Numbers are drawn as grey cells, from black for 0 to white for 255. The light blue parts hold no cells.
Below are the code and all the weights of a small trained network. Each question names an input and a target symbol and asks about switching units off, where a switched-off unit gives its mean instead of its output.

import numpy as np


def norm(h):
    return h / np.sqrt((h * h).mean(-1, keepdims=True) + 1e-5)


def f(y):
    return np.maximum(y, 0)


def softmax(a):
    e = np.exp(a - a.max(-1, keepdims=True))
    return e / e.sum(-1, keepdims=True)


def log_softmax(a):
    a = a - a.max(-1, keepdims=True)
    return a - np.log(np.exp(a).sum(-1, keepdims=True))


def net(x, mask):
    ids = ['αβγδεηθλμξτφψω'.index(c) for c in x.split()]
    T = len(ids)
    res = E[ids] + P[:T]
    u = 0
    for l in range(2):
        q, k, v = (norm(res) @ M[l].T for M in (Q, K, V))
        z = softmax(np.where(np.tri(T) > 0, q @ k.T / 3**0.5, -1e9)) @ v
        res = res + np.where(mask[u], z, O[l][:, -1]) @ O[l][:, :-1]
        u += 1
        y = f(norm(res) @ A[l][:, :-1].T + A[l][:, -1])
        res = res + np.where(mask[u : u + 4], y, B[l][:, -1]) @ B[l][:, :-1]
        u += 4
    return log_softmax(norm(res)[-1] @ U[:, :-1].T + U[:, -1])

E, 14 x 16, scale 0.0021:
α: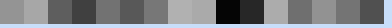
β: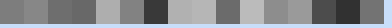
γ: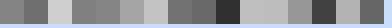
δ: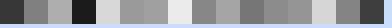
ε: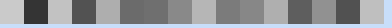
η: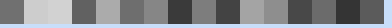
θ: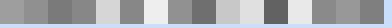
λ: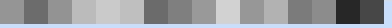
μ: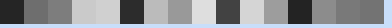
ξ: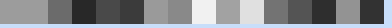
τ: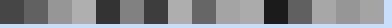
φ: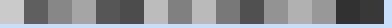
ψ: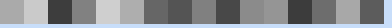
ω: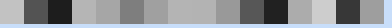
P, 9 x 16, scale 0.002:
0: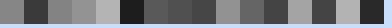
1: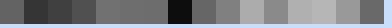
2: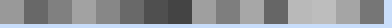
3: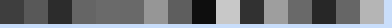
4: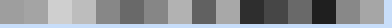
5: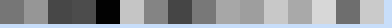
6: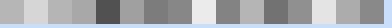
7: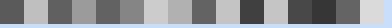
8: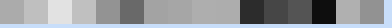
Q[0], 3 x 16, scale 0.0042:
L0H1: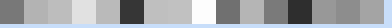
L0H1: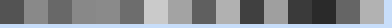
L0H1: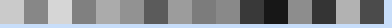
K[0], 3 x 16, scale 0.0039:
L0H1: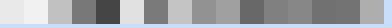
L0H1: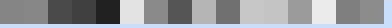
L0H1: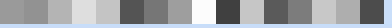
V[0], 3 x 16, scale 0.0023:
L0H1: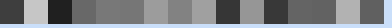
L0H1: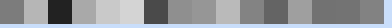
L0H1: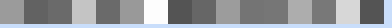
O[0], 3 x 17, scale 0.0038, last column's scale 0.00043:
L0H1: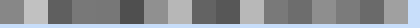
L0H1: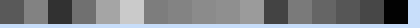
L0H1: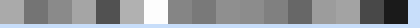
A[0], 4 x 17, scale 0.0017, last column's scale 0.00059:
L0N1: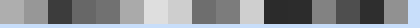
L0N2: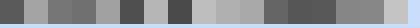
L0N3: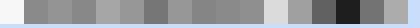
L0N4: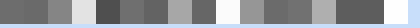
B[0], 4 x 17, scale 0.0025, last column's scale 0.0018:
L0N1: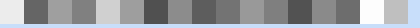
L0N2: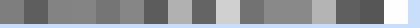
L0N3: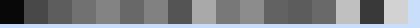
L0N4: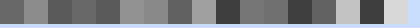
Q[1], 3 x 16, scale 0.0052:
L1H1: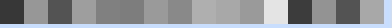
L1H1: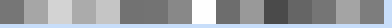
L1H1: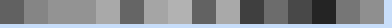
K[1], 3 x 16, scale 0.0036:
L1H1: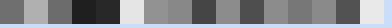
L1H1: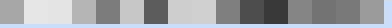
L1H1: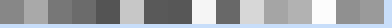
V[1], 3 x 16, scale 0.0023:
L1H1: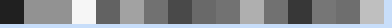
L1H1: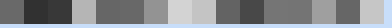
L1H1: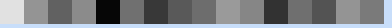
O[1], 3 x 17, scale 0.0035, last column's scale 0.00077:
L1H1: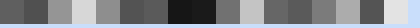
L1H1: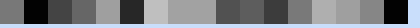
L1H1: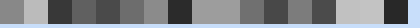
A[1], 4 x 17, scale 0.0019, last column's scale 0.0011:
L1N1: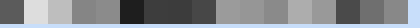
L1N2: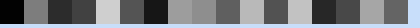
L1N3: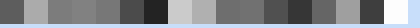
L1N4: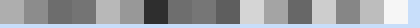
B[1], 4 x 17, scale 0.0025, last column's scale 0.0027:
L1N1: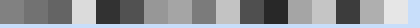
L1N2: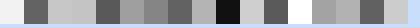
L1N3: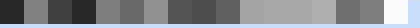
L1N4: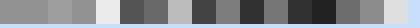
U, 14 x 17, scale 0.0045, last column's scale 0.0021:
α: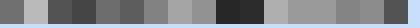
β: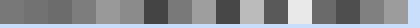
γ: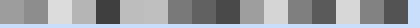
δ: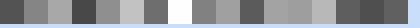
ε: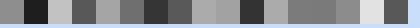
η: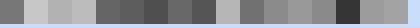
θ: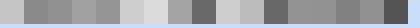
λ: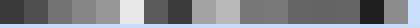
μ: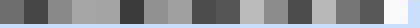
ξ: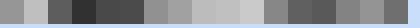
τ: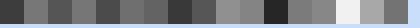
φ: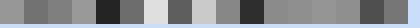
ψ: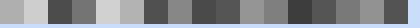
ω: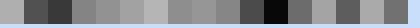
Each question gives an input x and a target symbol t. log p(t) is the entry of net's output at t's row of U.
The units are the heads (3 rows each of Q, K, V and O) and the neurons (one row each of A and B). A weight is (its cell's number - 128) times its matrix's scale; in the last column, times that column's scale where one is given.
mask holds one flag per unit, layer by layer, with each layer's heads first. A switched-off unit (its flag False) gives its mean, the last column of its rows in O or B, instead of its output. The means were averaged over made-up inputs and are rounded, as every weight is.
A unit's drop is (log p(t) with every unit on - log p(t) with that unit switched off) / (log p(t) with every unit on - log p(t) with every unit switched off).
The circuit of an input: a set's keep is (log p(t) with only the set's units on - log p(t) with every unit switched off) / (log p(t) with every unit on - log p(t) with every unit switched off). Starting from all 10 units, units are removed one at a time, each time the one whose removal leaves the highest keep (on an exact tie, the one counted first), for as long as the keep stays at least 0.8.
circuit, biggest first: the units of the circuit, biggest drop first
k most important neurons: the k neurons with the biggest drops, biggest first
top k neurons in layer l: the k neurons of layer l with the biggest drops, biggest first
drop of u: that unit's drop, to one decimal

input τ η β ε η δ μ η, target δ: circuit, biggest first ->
[L1H1]
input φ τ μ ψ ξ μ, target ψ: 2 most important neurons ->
[L0N1; L1N4]
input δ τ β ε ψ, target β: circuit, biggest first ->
[L0H1; L1N2]
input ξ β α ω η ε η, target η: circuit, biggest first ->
[L1N1; L1H1; L0H1]
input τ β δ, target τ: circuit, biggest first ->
[L1H1; L0N2]
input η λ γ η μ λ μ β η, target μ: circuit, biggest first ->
[L1H1; L0H1]
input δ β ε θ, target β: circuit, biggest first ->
[L0H1; L1N2]
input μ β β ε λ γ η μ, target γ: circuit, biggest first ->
[L0H1; L1H1]
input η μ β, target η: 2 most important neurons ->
[L1N1; L1N4]
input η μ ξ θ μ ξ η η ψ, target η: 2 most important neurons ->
[L1N1; L0N4]
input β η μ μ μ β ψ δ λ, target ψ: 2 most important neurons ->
[L0N1; L1N1]
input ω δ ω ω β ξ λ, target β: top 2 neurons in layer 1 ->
[L1N2; L1N3]
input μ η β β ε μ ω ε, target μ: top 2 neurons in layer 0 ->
[L0N3; L0N1]
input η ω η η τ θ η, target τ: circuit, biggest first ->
[L1H1]
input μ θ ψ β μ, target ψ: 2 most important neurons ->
[L0N1; L1N1]
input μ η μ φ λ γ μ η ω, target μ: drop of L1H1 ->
0.9
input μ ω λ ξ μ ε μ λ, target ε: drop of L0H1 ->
1.1
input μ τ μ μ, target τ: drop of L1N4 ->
0.1
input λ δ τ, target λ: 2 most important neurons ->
[L1N1; L1N2]
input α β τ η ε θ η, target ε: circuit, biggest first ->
[L0H1]
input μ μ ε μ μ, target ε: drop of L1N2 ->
0.0
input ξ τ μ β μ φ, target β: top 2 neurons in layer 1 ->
[L1N2; L1N1]
